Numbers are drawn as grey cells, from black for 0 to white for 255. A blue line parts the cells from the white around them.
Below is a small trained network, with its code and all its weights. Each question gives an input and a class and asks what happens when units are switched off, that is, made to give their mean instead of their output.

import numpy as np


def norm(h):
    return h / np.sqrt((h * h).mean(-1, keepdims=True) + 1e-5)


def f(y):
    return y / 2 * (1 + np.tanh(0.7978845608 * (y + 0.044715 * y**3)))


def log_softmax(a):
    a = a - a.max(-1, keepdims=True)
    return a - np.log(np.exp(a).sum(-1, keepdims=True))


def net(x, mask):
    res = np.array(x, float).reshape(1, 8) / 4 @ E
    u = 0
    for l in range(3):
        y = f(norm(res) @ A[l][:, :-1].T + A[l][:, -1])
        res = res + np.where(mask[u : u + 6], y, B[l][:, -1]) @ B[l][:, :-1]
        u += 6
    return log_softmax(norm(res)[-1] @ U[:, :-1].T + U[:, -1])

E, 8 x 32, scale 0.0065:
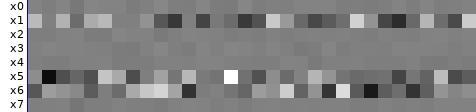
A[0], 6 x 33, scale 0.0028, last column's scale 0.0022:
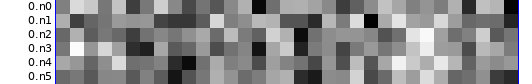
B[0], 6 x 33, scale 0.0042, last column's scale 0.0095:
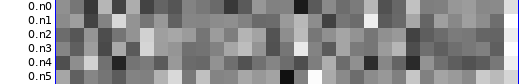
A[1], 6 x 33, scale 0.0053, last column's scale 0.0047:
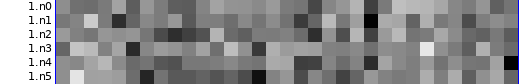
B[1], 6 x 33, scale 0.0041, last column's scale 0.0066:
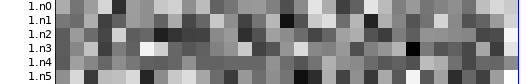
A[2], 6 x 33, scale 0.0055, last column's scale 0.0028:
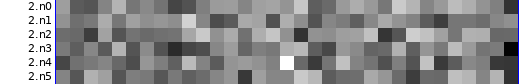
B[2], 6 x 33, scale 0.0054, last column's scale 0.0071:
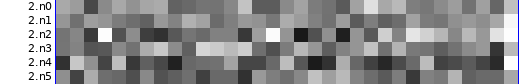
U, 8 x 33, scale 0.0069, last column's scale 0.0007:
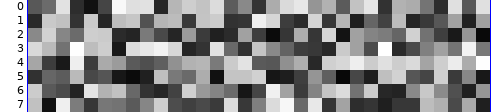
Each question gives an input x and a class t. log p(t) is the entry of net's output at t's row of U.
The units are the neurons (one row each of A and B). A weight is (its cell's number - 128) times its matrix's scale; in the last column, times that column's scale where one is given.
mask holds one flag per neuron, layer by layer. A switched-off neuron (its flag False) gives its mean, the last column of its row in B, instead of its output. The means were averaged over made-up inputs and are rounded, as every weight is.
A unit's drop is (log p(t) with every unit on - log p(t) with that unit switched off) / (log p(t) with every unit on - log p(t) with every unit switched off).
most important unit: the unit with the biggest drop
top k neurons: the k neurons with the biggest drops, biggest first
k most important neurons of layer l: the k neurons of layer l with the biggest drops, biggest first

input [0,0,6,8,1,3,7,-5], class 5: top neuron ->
0.n3
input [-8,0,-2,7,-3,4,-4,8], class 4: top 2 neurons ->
0.n3, 0.n5
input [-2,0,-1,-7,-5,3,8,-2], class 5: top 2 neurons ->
0.n3, 1.n3
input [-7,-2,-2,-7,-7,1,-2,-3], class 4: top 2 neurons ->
0.n1, 0.n3
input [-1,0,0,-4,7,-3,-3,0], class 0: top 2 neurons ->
0.n3, 0.n4
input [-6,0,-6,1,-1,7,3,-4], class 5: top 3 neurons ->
0.n3, 0.n2, 1.n3
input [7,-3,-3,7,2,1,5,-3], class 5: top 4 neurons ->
0.n3, 1.n3, 2.n2, 0.n4
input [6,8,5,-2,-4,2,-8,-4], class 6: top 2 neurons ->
0.n1, 2.n3
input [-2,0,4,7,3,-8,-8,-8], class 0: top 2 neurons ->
0.n3, 0.n5
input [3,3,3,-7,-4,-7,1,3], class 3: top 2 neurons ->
0.n0, 0.n3
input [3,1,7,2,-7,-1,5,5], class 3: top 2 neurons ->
0.n2, 0.n3
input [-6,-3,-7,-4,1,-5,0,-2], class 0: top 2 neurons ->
0.n1, 1.n1
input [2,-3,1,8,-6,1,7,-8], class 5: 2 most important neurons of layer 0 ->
0.n3, 0.n4
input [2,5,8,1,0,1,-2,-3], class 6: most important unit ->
2.n3
